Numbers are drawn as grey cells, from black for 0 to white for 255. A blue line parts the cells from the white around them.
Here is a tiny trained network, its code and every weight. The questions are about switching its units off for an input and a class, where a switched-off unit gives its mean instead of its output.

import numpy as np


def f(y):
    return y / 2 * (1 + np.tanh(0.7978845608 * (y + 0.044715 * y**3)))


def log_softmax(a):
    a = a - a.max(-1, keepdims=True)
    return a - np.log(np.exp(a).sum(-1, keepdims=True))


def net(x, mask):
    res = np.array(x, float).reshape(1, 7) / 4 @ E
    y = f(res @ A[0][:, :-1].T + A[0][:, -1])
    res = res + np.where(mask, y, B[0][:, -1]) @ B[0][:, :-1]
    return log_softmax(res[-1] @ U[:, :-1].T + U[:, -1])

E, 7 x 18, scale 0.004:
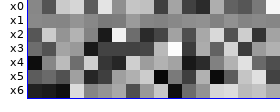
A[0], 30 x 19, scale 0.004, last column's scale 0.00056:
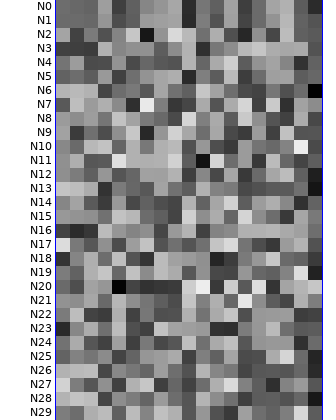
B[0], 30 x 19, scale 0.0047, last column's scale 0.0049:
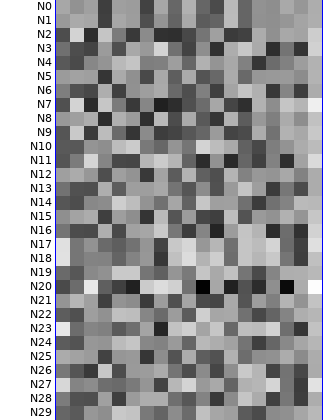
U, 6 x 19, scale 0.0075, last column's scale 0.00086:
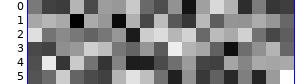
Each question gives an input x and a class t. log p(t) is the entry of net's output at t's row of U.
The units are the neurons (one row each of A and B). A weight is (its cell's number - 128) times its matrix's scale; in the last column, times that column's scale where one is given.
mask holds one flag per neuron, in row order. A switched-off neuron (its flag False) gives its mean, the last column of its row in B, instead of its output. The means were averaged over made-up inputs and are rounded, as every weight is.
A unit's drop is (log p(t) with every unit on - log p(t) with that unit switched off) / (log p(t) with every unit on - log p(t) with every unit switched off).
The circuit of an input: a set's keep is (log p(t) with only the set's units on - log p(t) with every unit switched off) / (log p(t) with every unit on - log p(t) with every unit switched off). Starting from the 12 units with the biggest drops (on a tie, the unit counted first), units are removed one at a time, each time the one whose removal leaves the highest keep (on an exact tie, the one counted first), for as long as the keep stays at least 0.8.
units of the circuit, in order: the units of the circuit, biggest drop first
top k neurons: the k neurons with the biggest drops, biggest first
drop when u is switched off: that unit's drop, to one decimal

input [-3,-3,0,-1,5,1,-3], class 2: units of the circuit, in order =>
[N23 N18]
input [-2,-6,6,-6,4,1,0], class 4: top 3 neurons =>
[N7 N20 N17]
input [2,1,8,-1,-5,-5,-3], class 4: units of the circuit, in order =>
[N7]
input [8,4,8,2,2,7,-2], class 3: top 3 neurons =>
[N10 N19 N29]
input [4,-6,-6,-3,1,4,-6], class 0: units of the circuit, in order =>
[N6 N26]
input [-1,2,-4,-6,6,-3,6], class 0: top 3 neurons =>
[N16 N3 N20]
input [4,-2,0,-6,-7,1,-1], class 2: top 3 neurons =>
[N17 N27 N20]
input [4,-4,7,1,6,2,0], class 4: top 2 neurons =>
[N7 N17]
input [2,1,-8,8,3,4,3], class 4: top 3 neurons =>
[N2 N9 N11]
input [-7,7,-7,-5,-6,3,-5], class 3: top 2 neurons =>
[N22 N14]
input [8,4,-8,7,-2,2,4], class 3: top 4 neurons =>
[N10 N19 N29 N7]
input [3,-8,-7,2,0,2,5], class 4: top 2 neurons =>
[N2 N9]
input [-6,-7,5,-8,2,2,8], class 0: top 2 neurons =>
[N16 N3]
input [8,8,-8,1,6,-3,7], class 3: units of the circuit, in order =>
[N10]
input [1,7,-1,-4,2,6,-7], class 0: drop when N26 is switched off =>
0.2
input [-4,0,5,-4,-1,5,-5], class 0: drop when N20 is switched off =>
0.5
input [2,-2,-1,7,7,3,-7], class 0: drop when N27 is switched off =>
0.2
